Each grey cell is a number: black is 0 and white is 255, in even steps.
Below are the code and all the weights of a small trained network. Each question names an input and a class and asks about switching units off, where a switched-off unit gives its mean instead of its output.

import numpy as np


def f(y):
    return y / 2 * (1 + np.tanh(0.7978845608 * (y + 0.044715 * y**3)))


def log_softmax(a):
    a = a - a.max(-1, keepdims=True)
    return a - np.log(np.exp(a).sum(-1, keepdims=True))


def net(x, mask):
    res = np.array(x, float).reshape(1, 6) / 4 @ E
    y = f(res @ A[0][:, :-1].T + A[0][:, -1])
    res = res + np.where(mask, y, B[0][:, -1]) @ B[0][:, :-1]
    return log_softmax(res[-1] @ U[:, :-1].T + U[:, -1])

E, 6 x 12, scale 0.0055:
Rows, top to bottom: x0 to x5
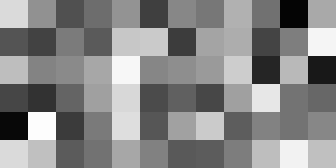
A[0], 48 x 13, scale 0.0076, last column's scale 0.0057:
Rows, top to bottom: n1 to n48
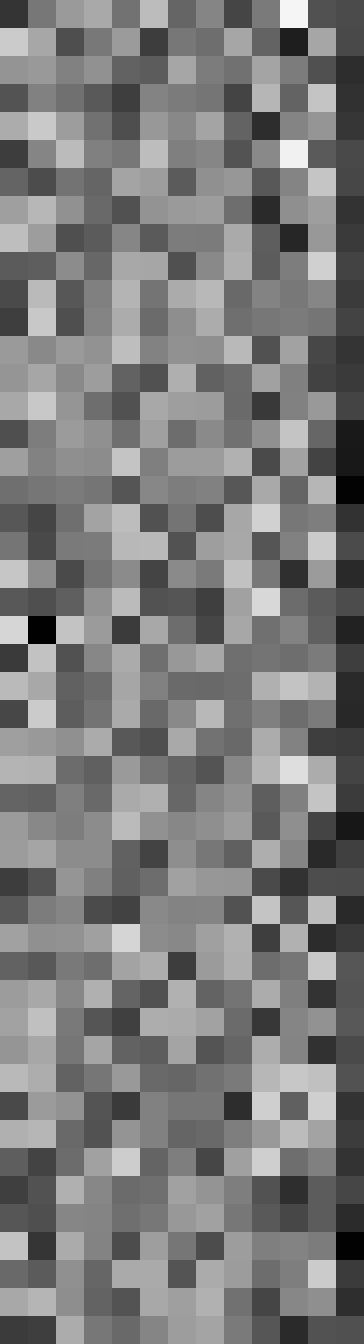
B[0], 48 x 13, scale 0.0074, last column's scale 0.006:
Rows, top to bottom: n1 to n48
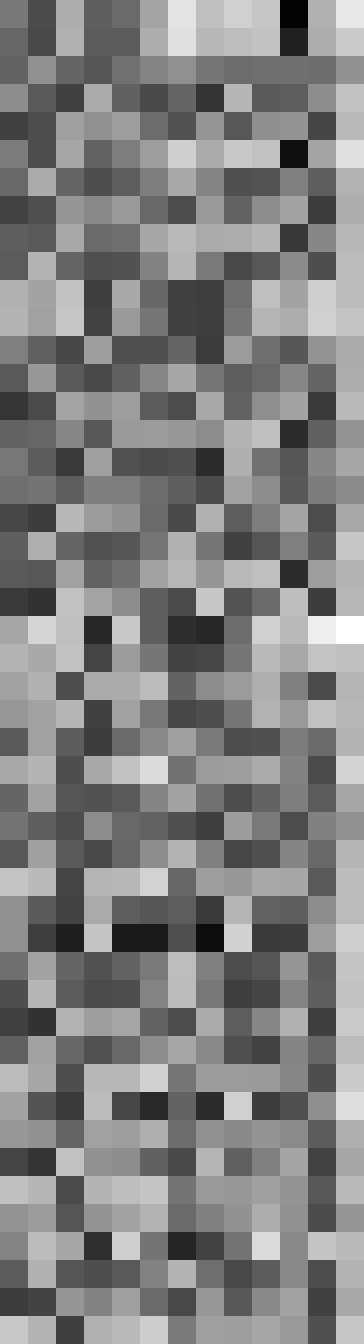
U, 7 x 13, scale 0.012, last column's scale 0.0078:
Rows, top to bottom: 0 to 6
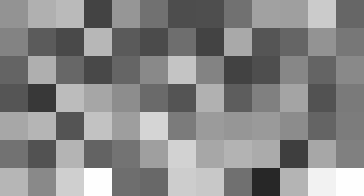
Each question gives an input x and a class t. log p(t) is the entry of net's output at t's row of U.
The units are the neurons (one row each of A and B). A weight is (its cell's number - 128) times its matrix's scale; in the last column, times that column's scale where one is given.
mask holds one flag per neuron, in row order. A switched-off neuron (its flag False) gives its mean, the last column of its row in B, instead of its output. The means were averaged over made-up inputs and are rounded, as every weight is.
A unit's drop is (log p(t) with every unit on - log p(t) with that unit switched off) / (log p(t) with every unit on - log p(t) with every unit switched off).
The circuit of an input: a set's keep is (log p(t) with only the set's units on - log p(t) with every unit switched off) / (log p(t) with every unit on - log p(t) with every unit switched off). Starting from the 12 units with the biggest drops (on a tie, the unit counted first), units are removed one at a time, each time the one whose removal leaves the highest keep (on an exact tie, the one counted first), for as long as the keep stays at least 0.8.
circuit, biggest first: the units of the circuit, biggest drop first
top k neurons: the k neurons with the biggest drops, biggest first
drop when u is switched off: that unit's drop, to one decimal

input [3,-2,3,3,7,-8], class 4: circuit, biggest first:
n32
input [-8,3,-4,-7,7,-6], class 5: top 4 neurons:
n1; n6; n23; n16
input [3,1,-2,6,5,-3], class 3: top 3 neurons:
n22; n23; n42
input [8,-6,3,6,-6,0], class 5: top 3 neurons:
n2; n21; n9
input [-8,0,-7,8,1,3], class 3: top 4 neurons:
n22; n19; n42; n34
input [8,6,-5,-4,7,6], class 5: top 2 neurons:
n2; n9
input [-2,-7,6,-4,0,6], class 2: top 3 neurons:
n36; n31; n38
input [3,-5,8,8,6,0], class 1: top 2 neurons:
n34; n17
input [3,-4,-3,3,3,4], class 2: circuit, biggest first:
n23; n36
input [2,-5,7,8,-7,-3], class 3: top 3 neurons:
n22; n42; n19
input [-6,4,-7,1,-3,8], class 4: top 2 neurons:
n28; n39
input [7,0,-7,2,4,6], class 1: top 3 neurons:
n40; n4; n33
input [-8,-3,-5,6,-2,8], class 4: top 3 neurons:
n28; n39; n25
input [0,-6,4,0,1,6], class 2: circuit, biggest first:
n36
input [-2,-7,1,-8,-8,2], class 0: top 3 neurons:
n23; n45; n22
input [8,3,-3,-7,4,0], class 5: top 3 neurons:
n2; n9; n21
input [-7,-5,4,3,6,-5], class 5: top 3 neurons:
n1; n6; n23
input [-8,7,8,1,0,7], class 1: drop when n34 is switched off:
1.1
